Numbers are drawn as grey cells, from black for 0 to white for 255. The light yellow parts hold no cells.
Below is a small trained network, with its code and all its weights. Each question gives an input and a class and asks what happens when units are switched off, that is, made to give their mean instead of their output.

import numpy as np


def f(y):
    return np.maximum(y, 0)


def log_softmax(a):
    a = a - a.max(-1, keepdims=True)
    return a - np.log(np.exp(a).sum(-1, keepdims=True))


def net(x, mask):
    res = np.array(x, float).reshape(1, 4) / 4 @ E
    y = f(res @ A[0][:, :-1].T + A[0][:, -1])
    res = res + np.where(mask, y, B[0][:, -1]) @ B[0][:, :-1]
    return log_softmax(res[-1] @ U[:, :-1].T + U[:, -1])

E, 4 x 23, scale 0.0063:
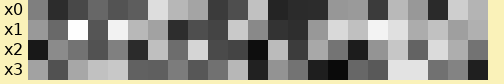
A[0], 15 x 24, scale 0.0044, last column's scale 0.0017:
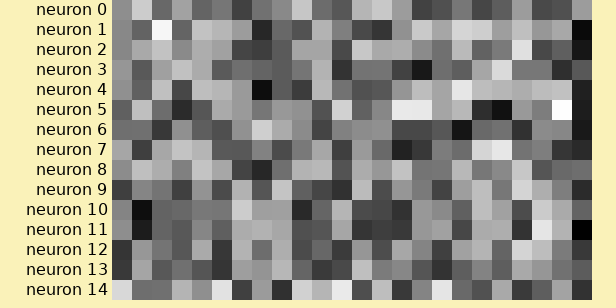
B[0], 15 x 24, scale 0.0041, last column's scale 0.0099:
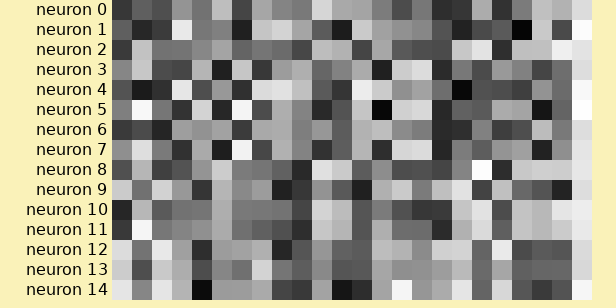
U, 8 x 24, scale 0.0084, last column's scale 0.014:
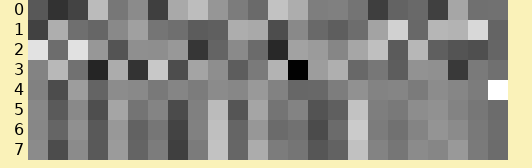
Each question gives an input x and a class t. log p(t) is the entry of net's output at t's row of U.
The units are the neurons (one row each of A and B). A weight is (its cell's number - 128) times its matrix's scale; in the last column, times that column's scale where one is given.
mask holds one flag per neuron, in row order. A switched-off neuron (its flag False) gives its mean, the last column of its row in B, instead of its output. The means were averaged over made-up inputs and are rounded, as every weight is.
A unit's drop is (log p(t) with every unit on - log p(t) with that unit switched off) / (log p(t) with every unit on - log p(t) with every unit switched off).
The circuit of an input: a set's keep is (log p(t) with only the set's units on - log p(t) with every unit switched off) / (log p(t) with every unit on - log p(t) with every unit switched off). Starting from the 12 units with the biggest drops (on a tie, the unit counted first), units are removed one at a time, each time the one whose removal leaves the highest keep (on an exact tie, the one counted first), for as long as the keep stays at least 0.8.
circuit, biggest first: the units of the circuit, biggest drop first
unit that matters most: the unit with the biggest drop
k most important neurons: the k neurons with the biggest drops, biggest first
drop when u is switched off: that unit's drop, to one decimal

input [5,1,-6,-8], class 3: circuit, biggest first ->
neuron 5
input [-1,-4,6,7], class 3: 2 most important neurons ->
neuron 3; neuron 7
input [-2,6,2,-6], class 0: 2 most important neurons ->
neuron 4; neuron 1
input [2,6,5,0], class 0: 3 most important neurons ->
neuron 4; neuron 1; neuron 14
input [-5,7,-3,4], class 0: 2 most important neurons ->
neuron 1; neuron 4
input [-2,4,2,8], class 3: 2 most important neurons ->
neuron 7; neuron 3
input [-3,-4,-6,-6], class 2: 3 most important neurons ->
neuron 14; neuron 7; neuron 3
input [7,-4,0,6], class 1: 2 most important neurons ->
neuron 11; neuron 10
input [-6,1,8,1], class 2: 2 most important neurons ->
neuron 9; neuron 12
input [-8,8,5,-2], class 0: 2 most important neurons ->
neuron 1; neuron 4
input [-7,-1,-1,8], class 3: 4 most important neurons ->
neuron 7; neuron 3; neuron 10; neuron 11
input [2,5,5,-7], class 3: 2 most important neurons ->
neuron 5; neuron 14
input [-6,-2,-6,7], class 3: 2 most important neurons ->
neuron 7; neuron 3
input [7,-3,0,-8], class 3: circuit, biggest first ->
neuron 5
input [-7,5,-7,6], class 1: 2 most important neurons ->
neuron 8; neuron 2
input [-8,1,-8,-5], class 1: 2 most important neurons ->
neuron 8; neuron 2
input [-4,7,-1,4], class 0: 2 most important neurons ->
neuron 1; neuron 4
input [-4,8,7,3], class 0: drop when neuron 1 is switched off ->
0.7
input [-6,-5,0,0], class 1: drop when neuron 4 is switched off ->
0.6
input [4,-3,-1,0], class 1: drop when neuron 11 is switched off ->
0.2
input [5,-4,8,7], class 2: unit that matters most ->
neuron 9
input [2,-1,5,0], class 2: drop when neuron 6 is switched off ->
0.0
